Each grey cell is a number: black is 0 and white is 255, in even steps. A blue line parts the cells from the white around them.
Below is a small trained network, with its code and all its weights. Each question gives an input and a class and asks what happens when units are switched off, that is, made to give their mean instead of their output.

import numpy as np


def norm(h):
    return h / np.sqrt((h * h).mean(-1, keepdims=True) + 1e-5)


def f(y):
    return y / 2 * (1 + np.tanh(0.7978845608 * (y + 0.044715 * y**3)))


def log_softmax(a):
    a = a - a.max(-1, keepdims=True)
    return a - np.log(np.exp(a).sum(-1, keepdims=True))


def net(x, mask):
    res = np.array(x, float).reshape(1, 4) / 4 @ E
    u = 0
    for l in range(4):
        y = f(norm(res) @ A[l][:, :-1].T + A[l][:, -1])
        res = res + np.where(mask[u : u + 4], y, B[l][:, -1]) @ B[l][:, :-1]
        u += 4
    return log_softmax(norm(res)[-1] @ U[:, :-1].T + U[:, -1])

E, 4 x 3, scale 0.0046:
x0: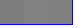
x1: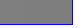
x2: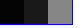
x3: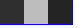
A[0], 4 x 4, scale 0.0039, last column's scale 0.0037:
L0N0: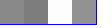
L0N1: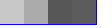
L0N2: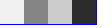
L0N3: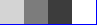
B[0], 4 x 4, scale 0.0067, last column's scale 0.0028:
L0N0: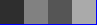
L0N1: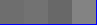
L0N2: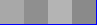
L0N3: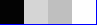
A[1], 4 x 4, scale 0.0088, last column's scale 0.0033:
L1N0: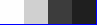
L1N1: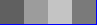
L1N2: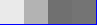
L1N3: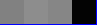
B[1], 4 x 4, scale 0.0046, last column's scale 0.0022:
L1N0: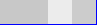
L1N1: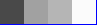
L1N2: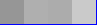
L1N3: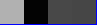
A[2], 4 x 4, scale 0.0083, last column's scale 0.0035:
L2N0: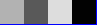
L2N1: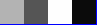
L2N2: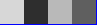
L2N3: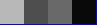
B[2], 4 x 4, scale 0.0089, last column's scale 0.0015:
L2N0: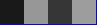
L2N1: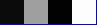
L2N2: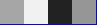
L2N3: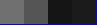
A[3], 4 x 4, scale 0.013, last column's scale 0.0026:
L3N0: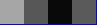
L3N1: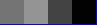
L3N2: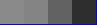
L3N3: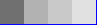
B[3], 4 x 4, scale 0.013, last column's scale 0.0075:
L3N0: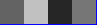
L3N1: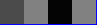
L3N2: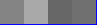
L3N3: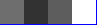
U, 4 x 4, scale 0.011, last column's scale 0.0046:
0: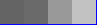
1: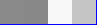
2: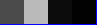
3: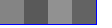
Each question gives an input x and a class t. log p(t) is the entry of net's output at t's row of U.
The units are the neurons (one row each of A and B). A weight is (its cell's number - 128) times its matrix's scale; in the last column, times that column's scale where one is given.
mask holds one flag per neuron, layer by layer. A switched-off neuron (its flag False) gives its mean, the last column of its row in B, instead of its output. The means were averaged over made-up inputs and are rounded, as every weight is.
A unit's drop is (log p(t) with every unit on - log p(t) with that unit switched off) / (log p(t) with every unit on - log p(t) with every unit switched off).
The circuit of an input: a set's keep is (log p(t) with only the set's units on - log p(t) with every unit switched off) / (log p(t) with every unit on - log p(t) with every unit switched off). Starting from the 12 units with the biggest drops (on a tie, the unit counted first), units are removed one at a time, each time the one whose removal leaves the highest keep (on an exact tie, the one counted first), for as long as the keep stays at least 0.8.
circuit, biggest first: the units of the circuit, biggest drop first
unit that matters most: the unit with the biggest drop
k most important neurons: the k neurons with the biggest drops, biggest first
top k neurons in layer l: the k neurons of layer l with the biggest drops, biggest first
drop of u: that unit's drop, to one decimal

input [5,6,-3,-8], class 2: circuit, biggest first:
(L2N1)
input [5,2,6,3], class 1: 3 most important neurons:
(L2N1 L3N3 L3N1)
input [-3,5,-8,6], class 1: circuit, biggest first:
(L1N0 L2N1)
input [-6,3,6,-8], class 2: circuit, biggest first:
(L2N1 L2N2 L0N3)
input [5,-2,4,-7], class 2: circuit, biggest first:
(L2N1 L2N2)
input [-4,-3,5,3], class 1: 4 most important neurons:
(L2N1 L3N3 L3N1 L0N3)
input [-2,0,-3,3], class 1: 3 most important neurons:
(L2N1 L0N0 L3N1)
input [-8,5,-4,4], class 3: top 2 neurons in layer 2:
(L2N1 L2N0)
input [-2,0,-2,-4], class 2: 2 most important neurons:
(L2N1 L0N2)
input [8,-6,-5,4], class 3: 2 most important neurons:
(L3N3 L0N3)
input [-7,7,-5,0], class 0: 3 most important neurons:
(L3N3 L0N3 L2N2)
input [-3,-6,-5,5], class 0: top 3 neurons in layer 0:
(L0N3 L0N2 L0N1)
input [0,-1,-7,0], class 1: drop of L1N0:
0.2
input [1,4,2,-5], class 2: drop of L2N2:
0.2
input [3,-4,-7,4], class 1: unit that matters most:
L1N0
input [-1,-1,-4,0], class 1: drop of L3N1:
0.2
